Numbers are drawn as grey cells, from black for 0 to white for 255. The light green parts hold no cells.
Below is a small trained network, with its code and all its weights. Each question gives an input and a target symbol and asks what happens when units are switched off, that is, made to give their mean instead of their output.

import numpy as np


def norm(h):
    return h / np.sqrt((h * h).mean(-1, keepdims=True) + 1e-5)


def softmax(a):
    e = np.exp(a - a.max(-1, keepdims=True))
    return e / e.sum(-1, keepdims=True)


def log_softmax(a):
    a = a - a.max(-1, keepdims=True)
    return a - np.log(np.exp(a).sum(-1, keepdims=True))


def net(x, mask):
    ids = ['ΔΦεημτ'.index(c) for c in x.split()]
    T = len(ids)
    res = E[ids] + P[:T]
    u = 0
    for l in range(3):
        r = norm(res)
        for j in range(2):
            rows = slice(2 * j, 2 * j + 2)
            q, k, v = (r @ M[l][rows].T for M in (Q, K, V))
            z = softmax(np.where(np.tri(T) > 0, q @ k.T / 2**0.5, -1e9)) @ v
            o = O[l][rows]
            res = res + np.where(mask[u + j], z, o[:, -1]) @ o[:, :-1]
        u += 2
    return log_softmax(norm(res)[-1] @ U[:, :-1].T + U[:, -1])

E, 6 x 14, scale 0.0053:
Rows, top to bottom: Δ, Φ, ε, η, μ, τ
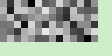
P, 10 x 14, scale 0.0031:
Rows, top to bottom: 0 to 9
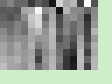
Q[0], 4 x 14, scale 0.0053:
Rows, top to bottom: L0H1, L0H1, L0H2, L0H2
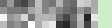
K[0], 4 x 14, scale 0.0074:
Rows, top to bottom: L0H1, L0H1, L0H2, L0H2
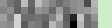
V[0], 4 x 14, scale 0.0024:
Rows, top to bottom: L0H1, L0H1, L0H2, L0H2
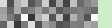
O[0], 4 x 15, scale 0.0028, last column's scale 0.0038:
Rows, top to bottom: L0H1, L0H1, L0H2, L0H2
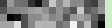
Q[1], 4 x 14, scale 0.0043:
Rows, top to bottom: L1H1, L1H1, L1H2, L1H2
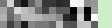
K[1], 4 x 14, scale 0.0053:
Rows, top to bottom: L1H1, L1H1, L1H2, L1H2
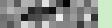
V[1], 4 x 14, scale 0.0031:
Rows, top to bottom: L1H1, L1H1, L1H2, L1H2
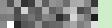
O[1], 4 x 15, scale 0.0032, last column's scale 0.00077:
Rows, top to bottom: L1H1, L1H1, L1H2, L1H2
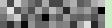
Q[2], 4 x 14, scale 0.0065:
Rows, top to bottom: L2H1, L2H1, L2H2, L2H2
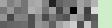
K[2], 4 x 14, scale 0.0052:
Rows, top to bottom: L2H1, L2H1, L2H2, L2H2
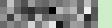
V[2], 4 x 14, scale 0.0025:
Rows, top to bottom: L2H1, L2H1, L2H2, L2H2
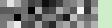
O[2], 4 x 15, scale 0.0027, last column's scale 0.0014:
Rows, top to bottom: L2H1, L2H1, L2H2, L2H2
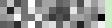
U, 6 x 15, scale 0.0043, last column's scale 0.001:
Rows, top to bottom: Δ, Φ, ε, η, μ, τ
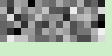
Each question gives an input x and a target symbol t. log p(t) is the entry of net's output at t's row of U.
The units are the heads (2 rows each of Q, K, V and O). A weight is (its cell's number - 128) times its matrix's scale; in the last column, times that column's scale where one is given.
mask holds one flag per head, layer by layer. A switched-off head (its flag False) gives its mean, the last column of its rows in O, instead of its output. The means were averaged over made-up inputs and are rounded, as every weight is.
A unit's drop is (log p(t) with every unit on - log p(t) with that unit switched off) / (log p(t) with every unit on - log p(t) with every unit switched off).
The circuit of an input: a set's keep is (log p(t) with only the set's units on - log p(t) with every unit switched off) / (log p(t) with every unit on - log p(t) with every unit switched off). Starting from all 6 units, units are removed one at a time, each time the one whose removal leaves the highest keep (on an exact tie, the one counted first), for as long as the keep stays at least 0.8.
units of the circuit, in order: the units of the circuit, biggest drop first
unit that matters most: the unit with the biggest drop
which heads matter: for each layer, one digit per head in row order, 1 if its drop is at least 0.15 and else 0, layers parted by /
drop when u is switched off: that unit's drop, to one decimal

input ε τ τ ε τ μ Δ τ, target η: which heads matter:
00 / 01 / 00
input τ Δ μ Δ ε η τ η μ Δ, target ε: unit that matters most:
L1H1
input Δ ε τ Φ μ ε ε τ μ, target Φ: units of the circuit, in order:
[L2H1, L2H2, L0H2]
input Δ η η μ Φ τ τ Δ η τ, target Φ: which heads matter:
10 / 00 / 10
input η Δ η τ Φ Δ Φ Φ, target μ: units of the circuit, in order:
[L0H2, L2H2]
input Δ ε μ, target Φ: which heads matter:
00 / 00 / 11
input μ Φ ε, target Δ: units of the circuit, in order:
[L2H1, L2H2]
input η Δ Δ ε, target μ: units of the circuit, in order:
[L2H2, L0H2]
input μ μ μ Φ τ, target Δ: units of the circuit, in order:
[L2H1, L2H2, L0H2]
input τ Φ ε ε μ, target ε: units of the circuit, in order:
[L1H1, L2H2]
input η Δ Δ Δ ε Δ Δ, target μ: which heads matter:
01 / 00 / 00
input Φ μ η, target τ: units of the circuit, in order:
[L1H2, L0H2]
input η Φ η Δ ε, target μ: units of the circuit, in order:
[L2H2, L0H2]
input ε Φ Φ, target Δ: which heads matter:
00 / 00 / 11
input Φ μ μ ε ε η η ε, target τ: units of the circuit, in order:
[L0H2]
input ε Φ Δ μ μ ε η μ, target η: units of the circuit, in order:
[L1H2, L0H2]
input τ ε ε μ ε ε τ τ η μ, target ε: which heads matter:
00 / 10 / 00
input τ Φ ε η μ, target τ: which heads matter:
01 / 00 / 00
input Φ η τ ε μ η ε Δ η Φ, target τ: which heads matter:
11 / 01 / 00
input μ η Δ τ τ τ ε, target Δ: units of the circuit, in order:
[L2H1]
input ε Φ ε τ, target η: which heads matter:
00 / 01 / 00
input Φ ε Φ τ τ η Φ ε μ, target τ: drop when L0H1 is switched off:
0.2
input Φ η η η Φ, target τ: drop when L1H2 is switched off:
0.2
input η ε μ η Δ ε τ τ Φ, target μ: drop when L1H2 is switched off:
0.1
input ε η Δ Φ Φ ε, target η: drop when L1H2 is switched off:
1.0
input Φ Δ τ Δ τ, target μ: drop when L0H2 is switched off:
0.4
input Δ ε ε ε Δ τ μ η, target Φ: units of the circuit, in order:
[L2H1]
